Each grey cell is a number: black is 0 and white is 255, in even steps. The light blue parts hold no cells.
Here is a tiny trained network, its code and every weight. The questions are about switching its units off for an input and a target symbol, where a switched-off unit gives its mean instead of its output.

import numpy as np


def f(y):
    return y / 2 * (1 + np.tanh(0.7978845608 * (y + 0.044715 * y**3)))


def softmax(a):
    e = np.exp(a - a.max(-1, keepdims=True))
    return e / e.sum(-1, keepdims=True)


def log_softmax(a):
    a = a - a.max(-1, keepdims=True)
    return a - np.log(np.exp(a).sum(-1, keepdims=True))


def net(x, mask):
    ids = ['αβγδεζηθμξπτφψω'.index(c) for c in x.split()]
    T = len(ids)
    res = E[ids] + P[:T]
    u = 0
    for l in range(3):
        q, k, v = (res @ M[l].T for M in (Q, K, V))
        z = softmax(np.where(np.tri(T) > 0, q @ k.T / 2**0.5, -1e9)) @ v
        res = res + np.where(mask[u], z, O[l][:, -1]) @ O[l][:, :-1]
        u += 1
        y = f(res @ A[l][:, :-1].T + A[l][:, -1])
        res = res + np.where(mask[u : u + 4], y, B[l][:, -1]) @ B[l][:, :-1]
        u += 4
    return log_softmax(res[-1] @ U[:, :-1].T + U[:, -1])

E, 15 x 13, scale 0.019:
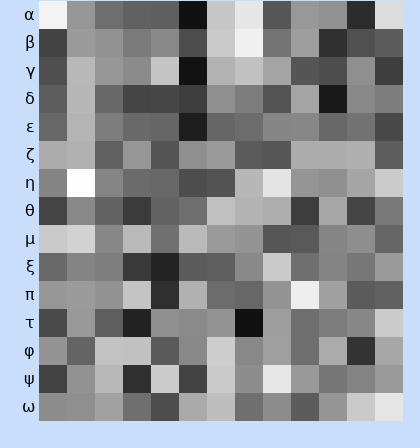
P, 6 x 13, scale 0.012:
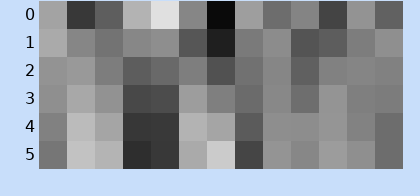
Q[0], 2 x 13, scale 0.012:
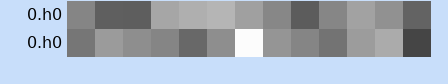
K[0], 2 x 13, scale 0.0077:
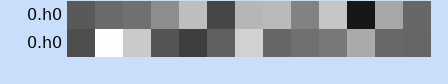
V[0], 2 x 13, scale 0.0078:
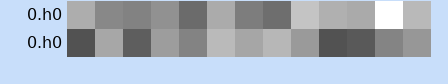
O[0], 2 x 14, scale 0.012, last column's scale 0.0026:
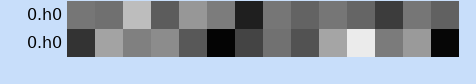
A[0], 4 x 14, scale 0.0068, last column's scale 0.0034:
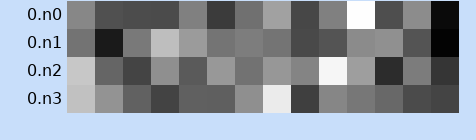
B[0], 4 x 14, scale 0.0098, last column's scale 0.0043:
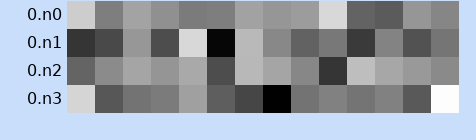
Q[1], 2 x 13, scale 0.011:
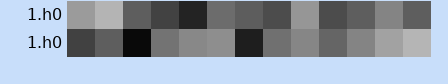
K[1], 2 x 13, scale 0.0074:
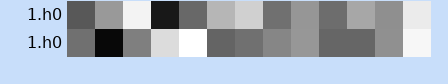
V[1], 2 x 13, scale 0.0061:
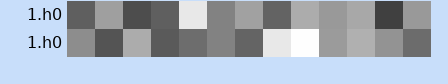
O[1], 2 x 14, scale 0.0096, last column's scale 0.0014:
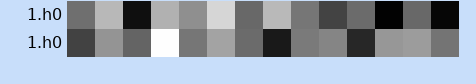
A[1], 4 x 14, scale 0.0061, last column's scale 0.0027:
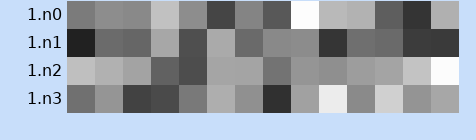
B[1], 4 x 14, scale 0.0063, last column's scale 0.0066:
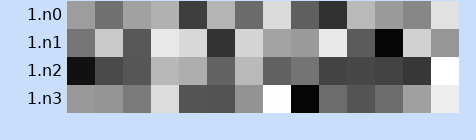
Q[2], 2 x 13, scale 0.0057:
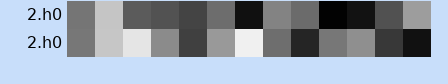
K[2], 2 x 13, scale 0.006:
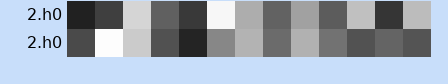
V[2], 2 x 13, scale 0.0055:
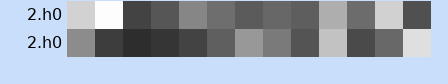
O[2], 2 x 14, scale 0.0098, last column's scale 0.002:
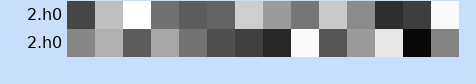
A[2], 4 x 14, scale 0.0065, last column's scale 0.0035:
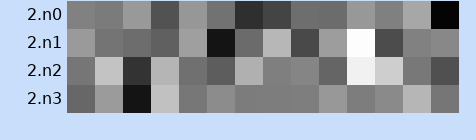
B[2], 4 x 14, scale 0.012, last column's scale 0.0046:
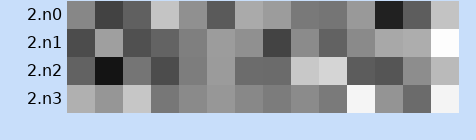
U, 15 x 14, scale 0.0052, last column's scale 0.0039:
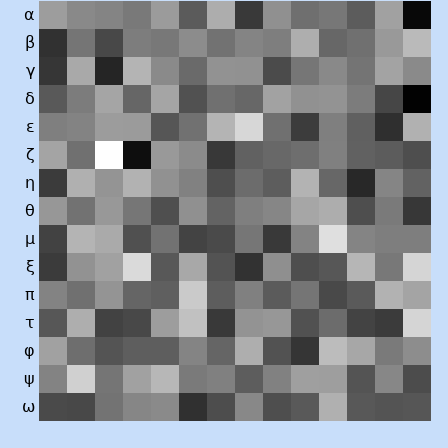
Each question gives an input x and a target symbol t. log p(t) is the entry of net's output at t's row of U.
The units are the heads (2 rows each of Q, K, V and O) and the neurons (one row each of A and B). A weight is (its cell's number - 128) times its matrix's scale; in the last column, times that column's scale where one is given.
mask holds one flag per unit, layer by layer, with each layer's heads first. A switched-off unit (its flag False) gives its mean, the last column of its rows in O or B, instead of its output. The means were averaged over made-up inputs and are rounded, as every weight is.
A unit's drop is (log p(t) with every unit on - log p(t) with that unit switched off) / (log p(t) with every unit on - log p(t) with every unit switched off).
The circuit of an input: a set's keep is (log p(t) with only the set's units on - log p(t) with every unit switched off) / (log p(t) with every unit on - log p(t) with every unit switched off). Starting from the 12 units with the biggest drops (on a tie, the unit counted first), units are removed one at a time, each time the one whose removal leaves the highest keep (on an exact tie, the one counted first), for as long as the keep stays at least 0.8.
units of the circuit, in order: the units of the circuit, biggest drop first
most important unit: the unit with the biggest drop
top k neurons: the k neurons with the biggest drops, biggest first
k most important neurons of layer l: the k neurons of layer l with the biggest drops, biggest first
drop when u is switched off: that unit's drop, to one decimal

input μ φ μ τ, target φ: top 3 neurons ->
(1.n3; 2.n3; 0.n3)
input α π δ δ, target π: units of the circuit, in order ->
(0.n2; 0.n3; 2.h0; 0.h0)
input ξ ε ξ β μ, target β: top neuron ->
(2.n2)
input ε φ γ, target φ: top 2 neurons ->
(2.n3; 1.n2)
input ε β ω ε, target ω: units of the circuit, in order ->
(2.n0; 0.h0)
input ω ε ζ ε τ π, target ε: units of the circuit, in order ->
(0.n2; 1.n0)
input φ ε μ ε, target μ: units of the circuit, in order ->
(0.h0; 1.h0)
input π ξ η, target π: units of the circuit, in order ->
(2.h0; 0.n2)
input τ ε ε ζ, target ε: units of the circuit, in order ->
(1.n2; 2.h0; 1.n3)
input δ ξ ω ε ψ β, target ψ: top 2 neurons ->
(0.n3; 2.n3)
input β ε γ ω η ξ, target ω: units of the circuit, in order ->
(0.h0; 2.n0; 2.h0)
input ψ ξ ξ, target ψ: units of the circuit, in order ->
(1.h0; 1.n1; 2.n3)
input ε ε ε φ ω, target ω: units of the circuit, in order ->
(0.h0; 2.n0; 2.h0)
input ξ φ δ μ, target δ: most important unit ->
1.h0
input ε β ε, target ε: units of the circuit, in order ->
(0.h0; 2.h0; 2.n1)
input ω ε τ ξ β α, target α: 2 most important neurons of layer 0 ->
(0.n3; 0.n2)
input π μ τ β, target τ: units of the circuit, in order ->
(1.h0; 0.n3; 2.h0)
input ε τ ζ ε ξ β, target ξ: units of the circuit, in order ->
(1.h0; 0.n3)
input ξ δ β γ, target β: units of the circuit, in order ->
(0.h0; 2.n2)
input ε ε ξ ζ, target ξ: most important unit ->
1.h0
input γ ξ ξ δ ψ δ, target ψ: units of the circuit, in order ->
(1.h0; 2.n3; 1.n1)
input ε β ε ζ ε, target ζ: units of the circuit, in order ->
(0.h0; 1.h0)
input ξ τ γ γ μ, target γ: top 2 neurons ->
(2.n1; 1.n2)
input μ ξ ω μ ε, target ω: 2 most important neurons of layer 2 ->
(2.n0; 2.n3)
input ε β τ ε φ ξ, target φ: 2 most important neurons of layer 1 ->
(1.n2; 1.n3)
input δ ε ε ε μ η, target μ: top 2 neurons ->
(2.n3; 0.n3)
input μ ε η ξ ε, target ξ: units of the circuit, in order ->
(1.h0)
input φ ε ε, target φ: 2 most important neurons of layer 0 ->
(0.n2; 0.n3)
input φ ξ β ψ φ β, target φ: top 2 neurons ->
(0.n3; 2.n3)
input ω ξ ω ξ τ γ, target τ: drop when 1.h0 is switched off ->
0.6
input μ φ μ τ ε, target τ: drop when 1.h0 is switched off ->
0.8
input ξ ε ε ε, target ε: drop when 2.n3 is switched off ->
0.0
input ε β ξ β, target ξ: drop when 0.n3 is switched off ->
0.4
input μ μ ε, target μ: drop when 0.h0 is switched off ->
0.3
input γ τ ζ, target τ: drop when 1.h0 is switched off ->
0.6
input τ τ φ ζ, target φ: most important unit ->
2.h0
